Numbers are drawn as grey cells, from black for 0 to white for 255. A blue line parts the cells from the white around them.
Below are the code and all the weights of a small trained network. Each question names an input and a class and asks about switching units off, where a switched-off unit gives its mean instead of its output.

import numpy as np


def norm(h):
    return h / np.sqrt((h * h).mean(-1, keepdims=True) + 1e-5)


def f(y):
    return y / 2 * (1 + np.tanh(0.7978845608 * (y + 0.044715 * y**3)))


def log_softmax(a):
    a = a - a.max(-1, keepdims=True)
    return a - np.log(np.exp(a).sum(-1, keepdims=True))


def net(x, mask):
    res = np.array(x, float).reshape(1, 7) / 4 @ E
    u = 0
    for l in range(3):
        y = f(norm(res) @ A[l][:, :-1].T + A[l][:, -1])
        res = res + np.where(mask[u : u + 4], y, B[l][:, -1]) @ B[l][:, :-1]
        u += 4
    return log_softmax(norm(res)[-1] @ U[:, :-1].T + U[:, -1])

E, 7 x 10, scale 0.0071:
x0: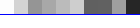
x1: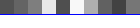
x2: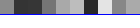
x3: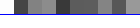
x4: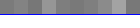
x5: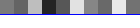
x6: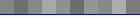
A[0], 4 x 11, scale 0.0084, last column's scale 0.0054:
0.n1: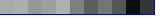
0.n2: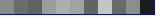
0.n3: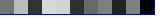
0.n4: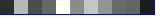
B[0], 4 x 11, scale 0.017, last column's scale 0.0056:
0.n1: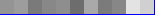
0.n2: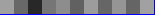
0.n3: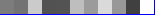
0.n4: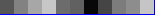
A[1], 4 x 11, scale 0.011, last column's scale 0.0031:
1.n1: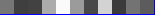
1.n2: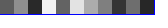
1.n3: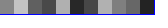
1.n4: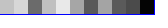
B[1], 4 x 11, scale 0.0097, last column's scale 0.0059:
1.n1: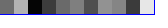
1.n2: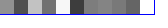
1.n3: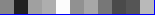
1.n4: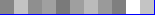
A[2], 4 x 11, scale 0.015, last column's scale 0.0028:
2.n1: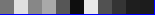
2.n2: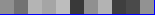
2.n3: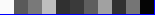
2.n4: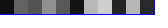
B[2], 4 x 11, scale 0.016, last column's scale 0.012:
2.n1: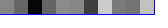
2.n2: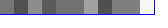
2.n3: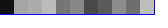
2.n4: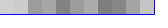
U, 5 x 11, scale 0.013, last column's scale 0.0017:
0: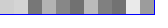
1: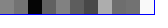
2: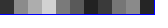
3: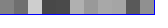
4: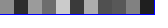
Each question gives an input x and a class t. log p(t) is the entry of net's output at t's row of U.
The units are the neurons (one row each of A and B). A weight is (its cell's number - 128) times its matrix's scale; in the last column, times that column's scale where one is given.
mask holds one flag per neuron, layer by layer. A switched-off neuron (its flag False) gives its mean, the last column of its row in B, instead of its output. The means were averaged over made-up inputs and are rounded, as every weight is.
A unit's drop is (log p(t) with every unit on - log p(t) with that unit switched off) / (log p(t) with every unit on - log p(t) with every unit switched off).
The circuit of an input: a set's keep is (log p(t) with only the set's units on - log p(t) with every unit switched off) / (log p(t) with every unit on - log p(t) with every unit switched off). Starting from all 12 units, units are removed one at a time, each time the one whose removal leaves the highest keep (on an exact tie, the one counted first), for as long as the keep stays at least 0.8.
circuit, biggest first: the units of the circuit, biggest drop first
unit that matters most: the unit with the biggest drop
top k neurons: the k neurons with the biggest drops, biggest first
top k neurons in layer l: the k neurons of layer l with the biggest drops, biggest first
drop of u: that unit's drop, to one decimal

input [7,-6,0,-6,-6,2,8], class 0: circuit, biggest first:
(1.n4)
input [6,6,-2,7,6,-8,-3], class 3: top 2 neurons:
(0.n3, 0.n4)
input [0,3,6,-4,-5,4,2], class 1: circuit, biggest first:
(1.n1, 0.n3)
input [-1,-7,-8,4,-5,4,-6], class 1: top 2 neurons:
(2.n1, 1.n2)
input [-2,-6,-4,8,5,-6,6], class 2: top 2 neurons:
(2.n3, 1.n2)
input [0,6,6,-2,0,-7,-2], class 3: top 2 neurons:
(0.n3, 2.n1)
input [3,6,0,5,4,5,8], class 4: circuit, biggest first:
(0.n3, 1.n2)
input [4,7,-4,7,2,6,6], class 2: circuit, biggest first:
(0.n3, 2.n3)
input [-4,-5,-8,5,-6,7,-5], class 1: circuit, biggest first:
(0.n3, 2.n1)
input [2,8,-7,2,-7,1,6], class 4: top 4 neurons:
(1.n2, 2.n2, 1.n1, 0.n3)
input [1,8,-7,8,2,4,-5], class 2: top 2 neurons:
(2.n3, 1.n1)
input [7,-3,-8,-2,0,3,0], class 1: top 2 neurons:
(2.n1, 2.n4)
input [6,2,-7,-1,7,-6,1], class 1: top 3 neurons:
(2.n1, 2.n4, 0.n3)
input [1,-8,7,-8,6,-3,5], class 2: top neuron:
(0.n4)
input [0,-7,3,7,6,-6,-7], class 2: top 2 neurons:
(2.n3, 1.n2)
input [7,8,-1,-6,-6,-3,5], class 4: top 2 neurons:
(1.n2, 2.n4)
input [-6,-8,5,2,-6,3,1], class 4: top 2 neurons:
(1.n3, 0.n1)
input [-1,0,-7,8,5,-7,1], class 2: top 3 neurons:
(2.n3, 1.n1, 0.n2)
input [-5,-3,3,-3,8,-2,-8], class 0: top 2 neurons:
(2.n4, 1.n2)
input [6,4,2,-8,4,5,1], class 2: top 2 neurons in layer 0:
(0.n4, 0.n3)
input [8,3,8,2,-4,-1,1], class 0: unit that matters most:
1.n4
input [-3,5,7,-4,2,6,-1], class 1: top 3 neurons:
(0.n3, 1.n1, 2.n2)
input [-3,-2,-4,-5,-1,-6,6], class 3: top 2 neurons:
(0.n3, 2.n3)
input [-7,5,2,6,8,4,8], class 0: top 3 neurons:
(2.n4, 0.n3, 0.n4)
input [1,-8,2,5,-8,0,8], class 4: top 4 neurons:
(1.n3, 0.n4, 2.n2, 0.n3)
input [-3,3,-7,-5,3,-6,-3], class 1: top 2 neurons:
(2.n1, 2.n3)
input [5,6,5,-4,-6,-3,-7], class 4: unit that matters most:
1.n2
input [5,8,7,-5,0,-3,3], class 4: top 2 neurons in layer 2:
(2.n1, 2.n2)
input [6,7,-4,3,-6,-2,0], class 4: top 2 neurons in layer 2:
(2.n4, 2.n2)
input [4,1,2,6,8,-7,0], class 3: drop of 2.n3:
-0.1
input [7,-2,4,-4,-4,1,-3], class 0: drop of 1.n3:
0.0
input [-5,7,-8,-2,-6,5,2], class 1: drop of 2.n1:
1.1
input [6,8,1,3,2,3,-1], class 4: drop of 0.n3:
0.1
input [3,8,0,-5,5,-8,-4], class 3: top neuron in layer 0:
(0.n3)
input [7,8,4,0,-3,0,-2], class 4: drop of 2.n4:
0.4
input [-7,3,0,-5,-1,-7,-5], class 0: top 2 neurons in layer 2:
(2.n4, 2.n3)
